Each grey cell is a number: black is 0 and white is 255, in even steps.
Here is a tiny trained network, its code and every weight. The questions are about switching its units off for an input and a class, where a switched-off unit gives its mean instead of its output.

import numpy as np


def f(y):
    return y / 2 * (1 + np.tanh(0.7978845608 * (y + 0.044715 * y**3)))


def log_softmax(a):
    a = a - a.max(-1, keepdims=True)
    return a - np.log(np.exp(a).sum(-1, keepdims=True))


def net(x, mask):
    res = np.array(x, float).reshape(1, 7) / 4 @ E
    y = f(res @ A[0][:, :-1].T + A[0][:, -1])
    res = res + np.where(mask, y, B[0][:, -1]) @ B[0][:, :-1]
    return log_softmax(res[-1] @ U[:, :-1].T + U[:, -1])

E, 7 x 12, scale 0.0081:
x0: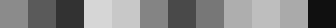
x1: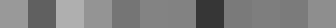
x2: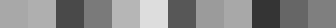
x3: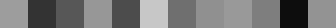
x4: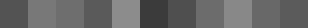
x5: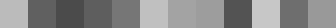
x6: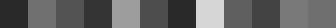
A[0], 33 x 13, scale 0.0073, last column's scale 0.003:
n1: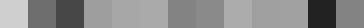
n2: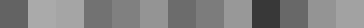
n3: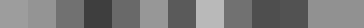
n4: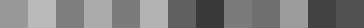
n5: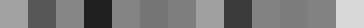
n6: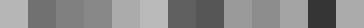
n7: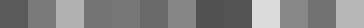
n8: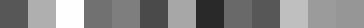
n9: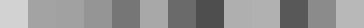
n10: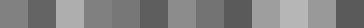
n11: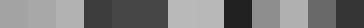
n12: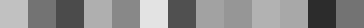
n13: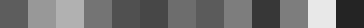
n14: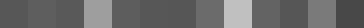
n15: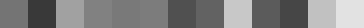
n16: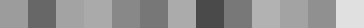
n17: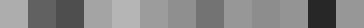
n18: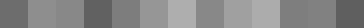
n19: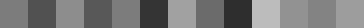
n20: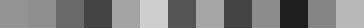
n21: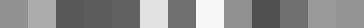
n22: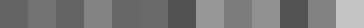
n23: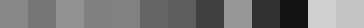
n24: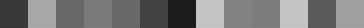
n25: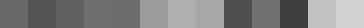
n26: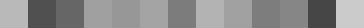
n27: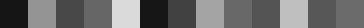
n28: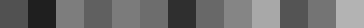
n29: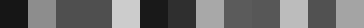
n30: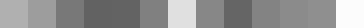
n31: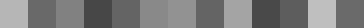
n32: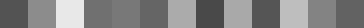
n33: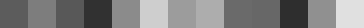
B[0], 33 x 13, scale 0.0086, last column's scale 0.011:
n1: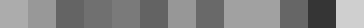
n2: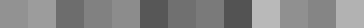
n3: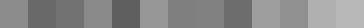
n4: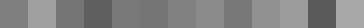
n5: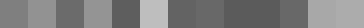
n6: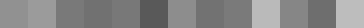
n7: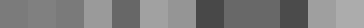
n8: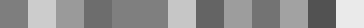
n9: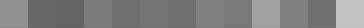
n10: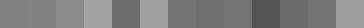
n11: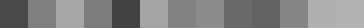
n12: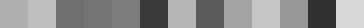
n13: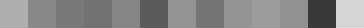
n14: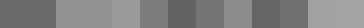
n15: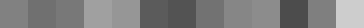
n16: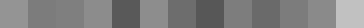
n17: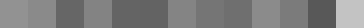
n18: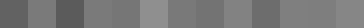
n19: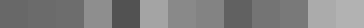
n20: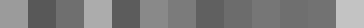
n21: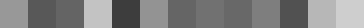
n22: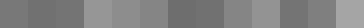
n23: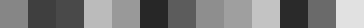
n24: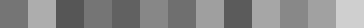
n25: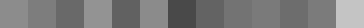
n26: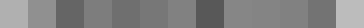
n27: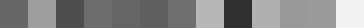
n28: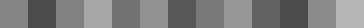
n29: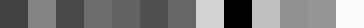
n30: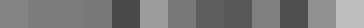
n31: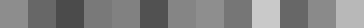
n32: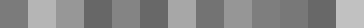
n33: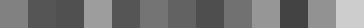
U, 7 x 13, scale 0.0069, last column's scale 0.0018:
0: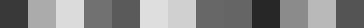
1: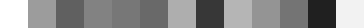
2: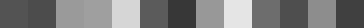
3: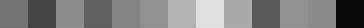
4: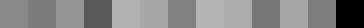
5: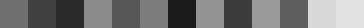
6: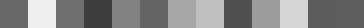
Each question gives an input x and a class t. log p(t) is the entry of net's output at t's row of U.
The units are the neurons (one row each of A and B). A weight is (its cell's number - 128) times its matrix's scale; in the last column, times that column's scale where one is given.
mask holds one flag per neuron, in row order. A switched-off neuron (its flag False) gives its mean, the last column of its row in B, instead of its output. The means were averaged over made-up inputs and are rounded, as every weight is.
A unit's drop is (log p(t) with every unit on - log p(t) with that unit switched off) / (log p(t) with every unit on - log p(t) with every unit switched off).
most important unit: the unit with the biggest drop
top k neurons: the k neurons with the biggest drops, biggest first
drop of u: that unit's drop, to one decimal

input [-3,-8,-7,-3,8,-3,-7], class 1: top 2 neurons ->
n13, n29
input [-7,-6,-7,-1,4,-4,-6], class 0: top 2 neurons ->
n11, n12
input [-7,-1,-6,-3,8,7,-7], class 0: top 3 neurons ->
n8, n11, n29
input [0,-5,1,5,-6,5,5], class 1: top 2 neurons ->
n12, n29
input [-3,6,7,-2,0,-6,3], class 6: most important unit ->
n8
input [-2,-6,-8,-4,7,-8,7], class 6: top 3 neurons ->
n8, n13, n32
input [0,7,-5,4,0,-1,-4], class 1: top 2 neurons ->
n29, n27
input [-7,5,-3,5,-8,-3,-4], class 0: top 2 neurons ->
n12, n1
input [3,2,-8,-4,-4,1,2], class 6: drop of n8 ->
0.2
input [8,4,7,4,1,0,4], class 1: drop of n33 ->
0.0
